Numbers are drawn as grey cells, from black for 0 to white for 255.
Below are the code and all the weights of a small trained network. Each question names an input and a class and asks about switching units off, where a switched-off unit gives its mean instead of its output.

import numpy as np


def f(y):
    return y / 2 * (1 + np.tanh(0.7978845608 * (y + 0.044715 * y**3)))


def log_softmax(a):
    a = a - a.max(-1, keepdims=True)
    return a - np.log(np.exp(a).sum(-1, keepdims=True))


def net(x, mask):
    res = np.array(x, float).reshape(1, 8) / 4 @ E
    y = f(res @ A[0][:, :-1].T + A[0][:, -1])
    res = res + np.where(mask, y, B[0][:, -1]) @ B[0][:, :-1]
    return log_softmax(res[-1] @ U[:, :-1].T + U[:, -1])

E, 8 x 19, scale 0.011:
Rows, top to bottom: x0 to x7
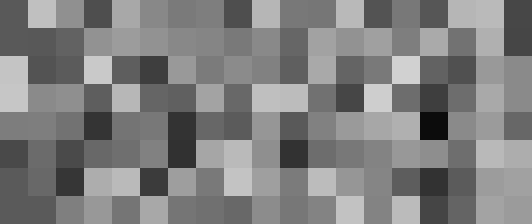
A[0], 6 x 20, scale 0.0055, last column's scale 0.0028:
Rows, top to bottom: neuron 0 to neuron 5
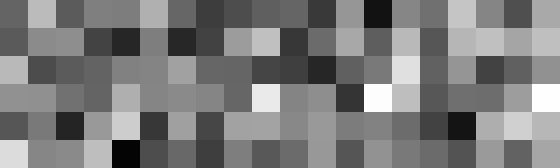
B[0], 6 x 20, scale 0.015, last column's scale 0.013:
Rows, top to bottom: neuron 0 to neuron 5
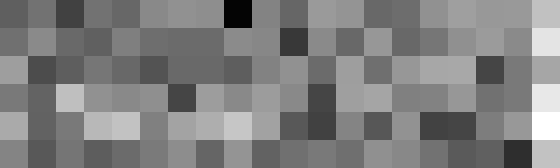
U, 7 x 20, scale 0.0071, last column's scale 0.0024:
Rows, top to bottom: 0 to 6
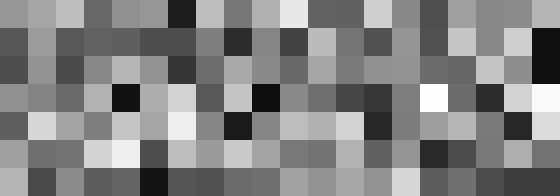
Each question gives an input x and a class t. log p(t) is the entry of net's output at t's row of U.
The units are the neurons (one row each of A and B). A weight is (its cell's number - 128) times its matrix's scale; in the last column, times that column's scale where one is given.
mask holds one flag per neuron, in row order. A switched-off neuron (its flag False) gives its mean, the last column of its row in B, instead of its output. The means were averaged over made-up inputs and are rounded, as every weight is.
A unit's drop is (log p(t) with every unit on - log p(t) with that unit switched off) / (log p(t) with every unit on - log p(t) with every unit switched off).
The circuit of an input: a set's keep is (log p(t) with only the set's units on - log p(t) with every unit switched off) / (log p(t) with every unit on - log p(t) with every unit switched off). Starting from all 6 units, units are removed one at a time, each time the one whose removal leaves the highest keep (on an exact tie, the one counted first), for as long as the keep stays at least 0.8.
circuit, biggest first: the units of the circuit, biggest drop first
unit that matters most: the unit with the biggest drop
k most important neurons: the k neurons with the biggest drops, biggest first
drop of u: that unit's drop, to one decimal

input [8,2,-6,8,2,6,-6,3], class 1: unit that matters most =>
neuron 0
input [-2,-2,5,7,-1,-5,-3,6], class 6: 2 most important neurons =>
neuron 5; neuron 2
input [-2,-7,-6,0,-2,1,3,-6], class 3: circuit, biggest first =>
neuron 4; neuron 3
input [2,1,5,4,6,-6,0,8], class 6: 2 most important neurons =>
neuron 2; neuron 5
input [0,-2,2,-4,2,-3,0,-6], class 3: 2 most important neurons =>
neuron 3; neuron 1
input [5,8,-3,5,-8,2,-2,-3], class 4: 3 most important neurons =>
neuron 4; neuron 3; neuron 1
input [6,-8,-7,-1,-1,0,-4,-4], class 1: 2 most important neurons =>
neuron 0; neuron 5
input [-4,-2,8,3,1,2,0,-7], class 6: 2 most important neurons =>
neuron 5; neuron 2
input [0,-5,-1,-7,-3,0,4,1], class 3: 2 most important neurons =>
neuron 4; neuron 3
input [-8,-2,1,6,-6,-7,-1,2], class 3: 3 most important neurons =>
neuron 4; neuron 1; neuron 2
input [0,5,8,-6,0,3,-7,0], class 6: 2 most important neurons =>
neuron 2; neuron 5
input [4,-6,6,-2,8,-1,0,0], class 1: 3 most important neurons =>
neuron 1; neuron 0; neuron 4
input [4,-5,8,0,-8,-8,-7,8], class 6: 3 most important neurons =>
neuron 5; neuron 2; neuron 4
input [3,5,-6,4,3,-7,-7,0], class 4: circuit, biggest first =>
neuron 0
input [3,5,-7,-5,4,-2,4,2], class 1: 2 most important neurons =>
neuron 0; neuron 1
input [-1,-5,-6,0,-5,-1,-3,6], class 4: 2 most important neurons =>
neuron 4; neuron 1
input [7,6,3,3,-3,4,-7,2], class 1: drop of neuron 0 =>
0.1
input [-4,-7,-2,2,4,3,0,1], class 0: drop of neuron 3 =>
0.2
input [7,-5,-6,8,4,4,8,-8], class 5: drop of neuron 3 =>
-0.1
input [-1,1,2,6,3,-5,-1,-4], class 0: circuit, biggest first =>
neuron 3
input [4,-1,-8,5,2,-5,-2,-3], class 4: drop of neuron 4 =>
0.1
